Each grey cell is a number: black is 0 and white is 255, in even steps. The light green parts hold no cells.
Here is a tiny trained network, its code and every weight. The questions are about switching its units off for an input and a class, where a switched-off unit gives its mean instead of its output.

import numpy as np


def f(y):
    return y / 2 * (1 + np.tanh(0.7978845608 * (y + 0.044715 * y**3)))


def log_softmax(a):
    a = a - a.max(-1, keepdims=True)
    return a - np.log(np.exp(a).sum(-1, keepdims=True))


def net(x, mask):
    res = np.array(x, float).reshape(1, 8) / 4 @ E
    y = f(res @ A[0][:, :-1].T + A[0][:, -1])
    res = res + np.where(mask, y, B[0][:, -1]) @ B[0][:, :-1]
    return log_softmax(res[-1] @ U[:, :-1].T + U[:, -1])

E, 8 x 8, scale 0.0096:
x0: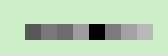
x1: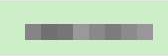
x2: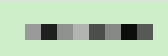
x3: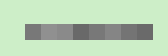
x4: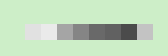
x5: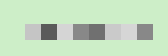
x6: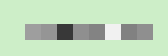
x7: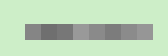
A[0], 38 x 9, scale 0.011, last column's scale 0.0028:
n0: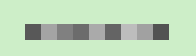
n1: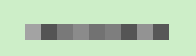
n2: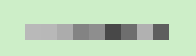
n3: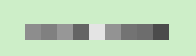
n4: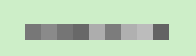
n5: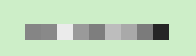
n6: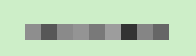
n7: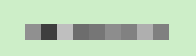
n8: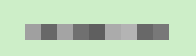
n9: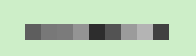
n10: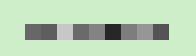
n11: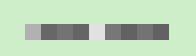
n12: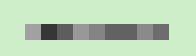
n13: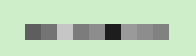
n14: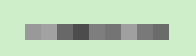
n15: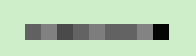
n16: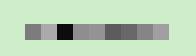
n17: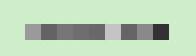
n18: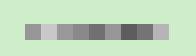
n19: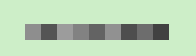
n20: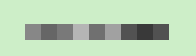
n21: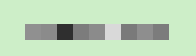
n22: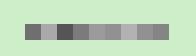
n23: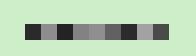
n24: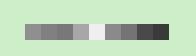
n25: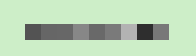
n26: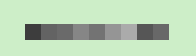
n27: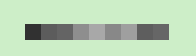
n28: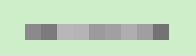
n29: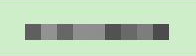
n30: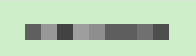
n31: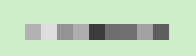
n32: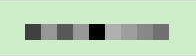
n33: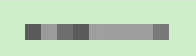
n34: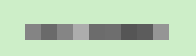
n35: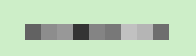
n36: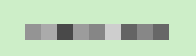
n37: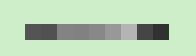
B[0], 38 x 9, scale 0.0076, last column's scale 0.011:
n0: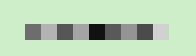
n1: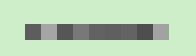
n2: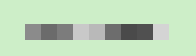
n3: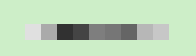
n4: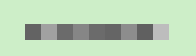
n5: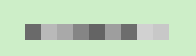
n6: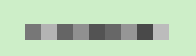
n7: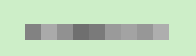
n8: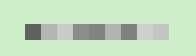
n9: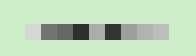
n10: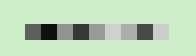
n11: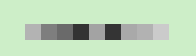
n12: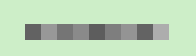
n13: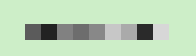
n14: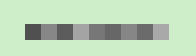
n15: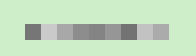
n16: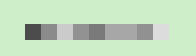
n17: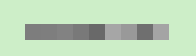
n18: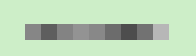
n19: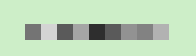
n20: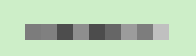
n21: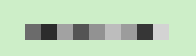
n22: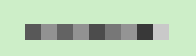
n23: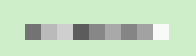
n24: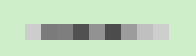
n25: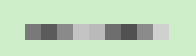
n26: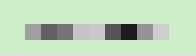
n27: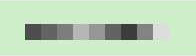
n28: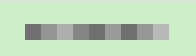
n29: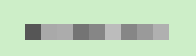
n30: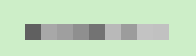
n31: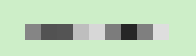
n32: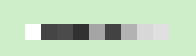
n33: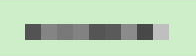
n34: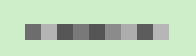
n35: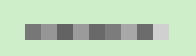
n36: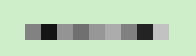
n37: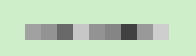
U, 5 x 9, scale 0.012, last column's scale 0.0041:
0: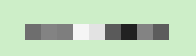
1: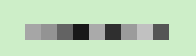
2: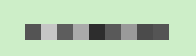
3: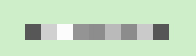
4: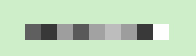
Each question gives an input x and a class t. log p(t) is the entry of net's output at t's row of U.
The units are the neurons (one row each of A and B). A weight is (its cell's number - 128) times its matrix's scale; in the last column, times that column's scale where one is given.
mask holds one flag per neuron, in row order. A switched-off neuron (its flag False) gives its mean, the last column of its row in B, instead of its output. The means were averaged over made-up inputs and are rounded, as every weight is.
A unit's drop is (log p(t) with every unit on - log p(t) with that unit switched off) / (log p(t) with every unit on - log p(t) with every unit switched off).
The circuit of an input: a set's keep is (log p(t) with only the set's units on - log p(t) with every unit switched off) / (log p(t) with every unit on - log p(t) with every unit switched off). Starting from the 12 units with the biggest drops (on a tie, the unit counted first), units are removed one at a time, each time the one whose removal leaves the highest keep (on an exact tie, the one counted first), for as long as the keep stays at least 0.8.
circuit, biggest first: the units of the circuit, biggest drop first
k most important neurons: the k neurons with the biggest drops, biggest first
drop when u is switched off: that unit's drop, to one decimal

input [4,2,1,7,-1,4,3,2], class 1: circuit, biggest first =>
n32
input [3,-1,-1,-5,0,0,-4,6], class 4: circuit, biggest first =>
n13; n10
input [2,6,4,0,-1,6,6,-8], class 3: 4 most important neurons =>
n8; n5; n13; n10
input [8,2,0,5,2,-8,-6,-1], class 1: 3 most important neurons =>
n9; n32; n8
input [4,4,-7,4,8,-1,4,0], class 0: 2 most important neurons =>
n31; n2
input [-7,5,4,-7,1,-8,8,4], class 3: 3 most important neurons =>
n16; n23; n30
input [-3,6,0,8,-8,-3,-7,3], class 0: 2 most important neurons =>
n26; n27
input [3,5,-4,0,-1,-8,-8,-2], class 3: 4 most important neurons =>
n23; n15; n30; n29
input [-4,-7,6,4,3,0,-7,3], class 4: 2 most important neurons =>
n10; n13
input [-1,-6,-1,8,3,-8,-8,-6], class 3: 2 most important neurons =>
n23; n15
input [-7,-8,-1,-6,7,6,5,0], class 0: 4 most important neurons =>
n2; n31; n32; n18
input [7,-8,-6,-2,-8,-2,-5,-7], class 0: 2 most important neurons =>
n26; n25
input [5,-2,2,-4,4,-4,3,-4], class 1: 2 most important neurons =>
n32; n9
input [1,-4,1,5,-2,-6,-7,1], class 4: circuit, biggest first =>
n10
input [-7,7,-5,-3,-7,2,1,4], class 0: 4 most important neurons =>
n27; n37; n32; n26
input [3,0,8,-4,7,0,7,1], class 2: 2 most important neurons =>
n6; n19
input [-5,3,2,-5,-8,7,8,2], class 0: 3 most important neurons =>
n37; n26; n27
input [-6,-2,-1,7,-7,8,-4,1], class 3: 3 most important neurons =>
n8; n5; n31
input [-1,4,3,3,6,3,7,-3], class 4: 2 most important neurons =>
n36; n21
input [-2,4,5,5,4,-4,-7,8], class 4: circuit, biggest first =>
n10
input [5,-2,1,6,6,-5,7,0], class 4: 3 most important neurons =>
n36; n21; n26
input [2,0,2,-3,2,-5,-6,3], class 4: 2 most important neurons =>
n10; n13
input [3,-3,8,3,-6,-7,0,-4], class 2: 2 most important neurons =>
n34; n20
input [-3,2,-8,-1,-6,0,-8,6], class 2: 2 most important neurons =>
n0; n35
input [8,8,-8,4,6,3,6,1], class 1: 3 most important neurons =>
n32; n9; n31
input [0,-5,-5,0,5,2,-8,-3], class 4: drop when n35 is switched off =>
0.0
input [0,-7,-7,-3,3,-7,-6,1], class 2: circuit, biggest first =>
n0
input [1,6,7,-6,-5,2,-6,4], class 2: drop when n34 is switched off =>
0.1
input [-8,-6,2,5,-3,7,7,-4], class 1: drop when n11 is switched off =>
0.2
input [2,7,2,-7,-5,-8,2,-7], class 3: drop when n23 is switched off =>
0.2
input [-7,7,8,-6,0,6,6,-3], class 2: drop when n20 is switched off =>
0.1
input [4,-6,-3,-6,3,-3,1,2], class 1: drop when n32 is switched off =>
0.5
